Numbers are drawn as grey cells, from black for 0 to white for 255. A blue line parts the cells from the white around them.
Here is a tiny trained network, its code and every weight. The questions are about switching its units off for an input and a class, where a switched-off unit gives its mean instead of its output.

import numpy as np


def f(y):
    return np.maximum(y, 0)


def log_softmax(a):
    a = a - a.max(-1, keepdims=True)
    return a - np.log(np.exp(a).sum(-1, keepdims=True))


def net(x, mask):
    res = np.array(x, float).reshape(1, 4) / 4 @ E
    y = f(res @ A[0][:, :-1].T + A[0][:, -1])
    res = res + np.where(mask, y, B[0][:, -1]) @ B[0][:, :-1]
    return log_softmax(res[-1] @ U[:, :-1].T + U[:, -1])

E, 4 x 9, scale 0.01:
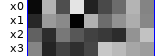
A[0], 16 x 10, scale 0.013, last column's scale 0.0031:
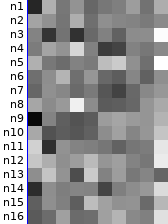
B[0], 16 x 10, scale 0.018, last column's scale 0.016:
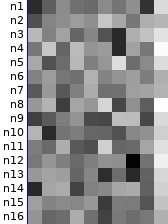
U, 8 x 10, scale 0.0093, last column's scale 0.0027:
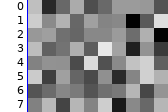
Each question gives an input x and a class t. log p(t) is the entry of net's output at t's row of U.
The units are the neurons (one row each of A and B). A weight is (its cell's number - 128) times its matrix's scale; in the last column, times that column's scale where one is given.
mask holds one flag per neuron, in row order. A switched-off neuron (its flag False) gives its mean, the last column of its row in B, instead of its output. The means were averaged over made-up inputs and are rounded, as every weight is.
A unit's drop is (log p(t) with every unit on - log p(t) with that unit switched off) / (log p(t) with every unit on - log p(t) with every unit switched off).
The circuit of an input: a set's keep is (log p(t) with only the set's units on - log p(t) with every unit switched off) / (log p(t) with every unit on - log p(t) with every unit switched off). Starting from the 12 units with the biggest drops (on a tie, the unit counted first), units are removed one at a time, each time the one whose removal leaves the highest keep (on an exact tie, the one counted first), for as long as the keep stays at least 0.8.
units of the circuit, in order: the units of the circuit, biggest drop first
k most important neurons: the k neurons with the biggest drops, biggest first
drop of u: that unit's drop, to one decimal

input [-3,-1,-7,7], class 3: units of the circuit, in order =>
[n5]
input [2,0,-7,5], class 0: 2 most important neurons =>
[n8 n11]
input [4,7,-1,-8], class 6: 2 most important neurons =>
[n14 n1]
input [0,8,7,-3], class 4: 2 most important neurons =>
[n3 n7]
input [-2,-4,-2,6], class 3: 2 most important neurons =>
[n5 n9]
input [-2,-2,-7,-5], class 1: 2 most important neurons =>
[n12 n13]
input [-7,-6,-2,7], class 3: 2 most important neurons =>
[n5 n12]
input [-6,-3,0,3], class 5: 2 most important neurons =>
[n3 n10]
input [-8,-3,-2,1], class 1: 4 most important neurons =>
[n13 n8 n12 n4]
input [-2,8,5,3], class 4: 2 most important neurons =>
[n3 n1]
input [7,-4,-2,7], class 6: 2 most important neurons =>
[n1 n9]
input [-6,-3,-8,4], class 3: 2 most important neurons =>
[n5 n3]
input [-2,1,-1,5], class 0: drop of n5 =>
0.2
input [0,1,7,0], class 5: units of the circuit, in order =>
[n3]
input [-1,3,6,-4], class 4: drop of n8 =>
0.1
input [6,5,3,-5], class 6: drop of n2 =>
0.0
